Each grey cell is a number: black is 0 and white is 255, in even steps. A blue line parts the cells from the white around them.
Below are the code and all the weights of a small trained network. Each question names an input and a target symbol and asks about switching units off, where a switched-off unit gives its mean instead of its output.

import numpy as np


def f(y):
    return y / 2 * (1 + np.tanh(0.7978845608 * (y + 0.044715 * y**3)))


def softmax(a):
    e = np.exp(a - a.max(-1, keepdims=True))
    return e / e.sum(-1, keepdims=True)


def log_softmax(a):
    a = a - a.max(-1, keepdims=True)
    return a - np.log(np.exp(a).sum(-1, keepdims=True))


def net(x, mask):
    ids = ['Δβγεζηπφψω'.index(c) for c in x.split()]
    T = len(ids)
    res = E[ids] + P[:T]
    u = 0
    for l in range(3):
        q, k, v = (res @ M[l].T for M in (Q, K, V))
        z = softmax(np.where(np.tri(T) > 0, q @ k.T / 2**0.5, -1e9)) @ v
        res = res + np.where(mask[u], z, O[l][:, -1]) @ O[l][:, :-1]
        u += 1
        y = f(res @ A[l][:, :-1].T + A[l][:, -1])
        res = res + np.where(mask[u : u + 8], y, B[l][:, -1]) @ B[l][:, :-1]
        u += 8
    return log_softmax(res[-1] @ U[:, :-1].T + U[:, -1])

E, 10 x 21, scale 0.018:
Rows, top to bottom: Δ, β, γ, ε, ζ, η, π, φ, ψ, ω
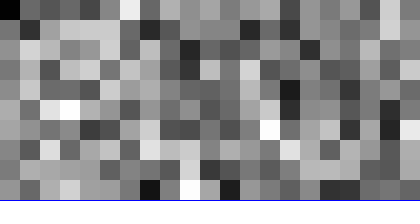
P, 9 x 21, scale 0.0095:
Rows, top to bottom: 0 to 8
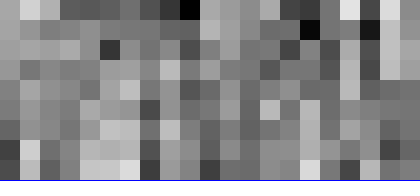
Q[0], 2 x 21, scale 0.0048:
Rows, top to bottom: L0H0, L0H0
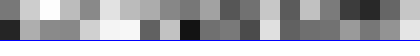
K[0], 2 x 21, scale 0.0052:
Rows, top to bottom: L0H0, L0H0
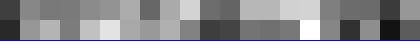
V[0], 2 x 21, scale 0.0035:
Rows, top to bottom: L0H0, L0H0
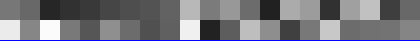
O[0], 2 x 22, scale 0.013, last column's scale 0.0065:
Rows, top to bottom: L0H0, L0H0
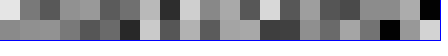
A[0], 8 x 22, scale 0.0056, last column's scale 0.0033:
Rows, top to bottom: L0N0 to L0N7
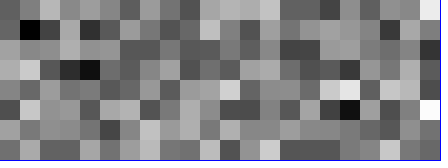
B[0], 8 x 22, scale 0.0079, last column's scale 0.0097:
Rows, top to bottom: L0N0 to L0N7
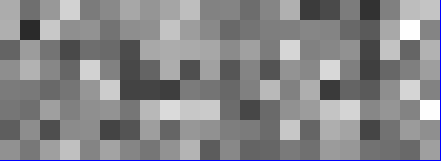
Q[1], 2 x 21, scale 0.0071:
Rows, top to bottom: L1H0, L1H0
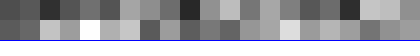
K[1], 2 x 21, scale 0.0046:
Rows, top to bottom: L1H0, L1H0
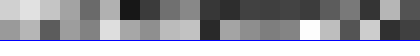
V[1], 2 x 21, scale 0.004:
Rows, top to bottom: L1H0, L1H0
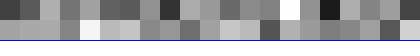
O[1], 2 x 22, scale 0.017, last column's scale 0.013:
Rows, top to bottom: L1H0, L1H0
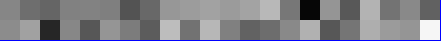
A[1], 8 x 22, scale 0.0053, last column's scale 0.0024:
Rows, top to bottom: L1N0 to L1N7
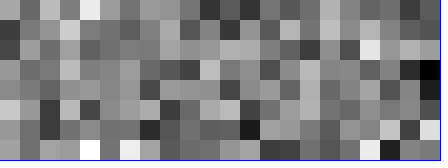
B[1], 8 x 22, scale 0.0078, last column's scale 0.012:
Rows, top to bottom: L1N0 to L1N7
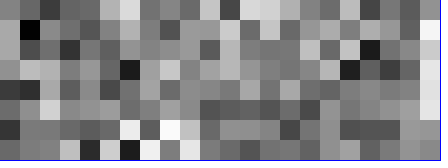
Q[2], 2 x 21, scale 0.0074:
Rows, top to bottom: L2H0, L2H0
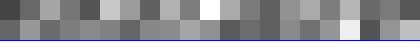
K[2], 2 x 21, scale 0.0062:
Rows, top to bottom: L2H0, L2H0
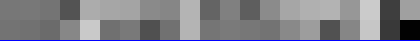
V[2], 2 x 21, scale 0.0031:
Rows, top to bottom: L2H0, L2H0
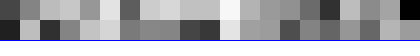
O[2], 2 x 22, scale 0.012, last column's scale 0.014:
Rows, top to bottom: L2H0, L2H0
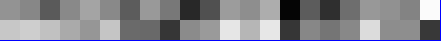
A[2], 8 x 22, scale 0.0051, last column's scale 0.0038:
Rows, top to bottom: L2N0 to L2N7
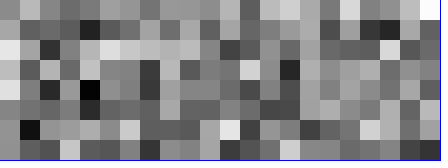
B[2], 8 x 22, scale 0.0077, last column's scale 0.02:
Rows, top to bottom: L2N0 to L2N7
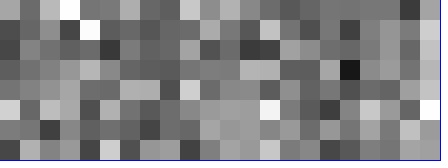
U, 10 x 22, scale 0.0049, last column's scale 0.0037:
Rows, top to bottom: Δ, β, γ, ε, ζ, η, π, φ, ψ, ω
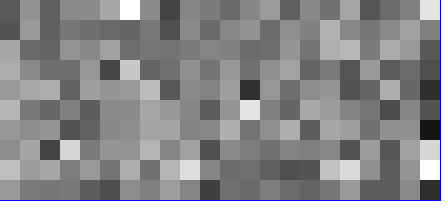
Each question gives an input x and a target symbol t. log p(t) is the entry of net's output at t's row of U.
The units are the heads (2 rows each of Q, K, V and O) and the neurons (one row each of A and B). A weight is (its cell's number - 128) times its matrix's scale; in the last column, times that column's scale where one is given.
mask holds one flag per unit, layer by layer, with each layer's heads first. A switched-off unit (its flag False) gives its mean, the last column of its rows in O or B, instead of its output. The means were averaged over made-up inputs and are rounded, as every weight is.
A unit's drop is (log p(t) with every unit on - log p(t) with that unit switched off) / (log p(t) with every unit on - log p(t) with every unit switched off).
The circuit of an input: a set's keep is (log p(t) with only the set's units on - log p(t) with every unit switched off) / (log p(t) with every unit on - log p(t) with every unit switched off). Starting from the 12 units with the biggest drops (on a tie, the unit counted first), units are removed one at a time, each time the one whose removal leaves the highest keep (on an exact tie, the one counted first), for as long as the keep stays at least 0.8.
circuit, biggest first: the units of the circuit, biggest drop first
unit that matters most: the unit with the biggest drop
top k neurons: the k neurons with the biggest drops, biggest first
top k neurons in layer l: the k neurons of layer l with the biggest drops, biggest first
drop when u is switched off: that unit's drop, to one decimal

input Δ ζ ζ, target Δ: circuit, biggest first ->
(L1H0, L1N0, L1N3)
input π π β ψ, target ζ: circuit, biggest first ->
(L1H0, L2N1)
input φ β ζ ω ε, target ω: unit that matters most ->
L2H0
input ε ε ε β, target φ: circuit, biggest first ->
(L1H0, L2N4)
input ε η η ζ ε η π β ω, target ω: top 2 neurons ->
(L0N5, L1N4)
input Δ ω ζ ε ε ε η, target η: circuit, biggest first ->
(L0H0, L2N2)
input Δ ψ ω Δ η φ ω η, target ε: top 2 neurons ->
(L1N2, L2N1)
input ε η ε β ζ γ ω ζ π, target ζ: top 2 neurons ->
(L0N3, L2N1)
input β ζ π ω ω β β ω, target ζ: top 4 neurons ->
(L2N1, L0N3, L0N1, L1N3)
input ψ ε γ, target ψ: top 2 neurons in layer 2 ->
(L2N0, L2N3)
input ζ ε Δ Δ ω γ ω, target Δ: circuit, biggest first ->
(L1H0, L1N0, L1N3)
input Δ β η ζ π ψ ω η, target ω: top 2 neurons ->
(L0N5, L2N3)
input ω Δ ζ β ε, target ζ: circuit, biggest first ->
(L0H0, L1H0, L1N3)
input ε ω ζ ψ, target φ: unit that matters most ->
L1N2
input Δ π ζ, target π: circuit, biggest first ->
(L2H0, L2N7, L0N3)
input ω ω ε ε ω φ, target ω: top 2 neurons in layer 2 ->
(L2N3, L2N5)
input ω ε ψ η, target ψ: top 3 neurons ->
(L0N0, L2N3, L0N4)
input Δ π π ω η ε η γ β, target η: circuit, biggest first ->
(L0H0, L2N1, L2N2, L2H0)
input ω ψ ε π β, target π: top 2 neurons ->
(L1N3, L2N7)
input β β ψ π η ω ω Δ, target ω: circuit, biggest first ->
(L2H0, L0N5)
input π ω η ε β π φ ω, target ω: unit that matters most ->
L0N5
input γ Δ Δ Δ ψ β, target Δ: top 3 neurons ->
(L1N0, L1N3, L1N5)
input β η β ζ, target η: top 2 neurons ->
(L2N1, L1N3)
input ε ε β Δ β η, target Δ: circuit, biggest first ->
(L1H0, L1N0)
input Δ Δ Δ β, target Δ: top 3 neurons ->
(L1N0, L1N6, L0N7)
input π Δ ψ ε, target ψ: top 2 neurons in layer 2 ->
(L2N7, L2N3)
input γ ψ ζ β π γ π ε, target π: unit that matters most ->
L2H0
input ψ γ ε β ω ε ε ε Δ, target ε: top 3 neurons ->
(L2N6, L2N2, L1N1)
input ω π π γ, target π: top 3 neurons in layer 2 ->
(L2N7, L2N3, L2N4)
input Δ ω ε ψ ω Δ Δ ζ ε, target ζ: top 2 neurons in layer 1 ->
(L1N3, L1N1)
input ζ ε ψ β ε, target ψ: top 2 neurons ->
(L1N5, L0N0)
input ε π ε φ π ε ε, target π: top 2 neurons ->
(L1N3, L1N4)
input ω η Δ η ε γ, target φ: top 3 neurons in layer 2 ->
(L2N4, L2N1, L2N0)
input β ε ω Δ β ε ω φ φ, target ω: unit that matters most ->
L0H0
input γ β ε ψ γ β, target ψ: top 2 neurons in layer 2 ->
(L2N3, L2N0)
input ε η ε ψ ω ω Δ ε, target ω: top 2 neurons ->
(L0N5, L1N4)
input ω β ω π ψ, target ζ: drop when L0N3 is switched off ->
0.2
